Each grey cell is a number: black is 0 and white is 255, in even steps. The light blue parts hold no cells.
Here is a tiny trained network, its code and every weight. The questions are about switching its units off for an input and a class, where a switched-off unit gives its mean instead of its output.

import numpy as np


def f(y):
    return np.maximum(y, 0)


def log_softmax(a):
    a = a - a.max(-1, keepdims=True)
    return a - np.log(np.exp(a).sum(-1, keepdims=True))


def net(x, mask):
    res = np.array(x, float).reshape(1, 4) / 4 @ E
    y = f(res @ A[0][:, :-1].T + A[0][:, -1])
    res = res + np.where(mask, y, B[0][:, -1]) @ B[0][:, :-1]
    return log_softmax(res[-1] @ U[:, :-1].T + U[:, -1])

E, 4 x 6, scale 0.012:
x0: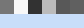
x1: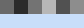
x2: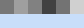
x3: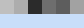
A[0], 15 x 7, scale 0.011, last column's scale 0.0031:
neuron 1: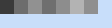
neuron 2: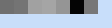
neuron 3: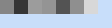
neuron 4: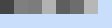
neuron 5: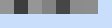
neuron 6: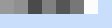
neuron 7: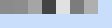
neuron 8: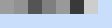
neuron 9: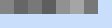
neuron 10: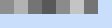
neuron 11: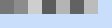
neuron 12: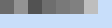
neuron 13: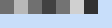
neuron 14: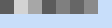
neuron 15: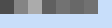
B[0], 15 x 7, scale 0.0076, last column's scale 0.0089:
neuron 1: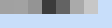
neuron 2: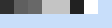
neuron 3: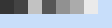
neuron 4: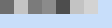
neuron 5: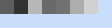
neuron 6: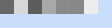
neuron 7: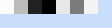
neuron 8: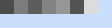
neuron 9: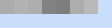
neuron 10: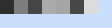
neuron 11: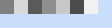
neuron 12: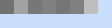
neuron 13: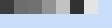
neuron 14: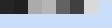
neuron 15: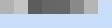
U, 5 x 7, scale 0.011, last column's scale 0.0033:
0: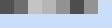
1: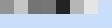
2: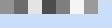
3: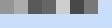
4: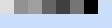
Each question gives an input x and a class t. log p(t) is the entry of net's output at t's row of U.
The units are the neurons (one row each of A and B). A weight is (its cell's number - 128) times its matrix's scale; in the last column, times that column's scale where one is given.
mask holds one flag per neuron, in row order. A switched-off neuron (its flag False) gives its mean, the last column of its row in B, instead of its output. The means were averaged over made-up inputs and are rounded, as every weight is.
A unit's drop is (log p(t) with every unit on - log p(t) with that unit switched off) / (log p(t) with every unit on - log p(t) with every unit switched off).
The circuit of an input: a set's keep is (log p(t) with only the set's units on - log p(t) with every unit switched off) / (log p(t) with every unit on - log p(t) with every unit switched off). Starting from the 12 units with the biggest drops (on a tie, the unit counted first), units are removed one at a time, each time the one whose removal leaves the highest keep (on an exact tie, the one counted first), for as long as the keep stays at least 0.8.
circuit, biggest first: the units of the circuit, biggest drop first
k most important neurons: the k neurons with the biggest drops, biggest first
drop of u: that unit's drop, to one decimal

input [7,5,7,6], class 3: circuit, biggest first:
(neuron 13)
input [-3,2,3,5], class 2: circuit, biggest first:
(neuron 2; neuron 11)
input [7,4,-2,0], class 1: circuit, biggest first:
(neuron 4; neuron 13)
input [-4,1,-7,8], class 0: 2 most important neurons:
(neuron 7; neuron 1)
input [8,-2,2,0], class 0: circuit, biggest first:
(neuron 7; neuron 14)
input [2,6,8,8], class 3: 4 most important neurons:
(neuron 13; neuron 10; neuron 4; neuron 1)
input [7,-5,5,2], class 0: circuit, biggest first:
(neuron 14; neuron 7)
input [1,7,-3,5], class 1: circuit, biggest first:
(neuron 2; neuron 13)
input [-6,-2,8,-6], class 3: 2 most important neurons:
(neuron 11; neuron 7)
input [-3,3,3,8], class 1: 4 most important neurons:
(neuron 2; neuron 7; neuron 11; neuron 14)
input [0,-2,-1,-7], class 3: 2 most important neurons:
(neuron 7; neuron 11)
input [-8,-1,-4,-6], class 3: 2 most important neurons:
(neuron 7; neuron 11)
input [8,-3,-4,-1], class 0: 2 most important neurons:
(neuron 7; neuron 14)
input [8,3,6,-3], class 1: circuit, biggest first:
(neuron 2)
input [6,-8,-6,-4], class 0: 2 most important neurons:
(neuron 14; neuron 2)
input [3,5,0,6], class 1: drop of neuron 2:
0.1
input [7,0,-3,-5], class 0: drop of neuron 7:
0.2
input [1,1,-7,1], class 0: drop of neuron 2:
0.1
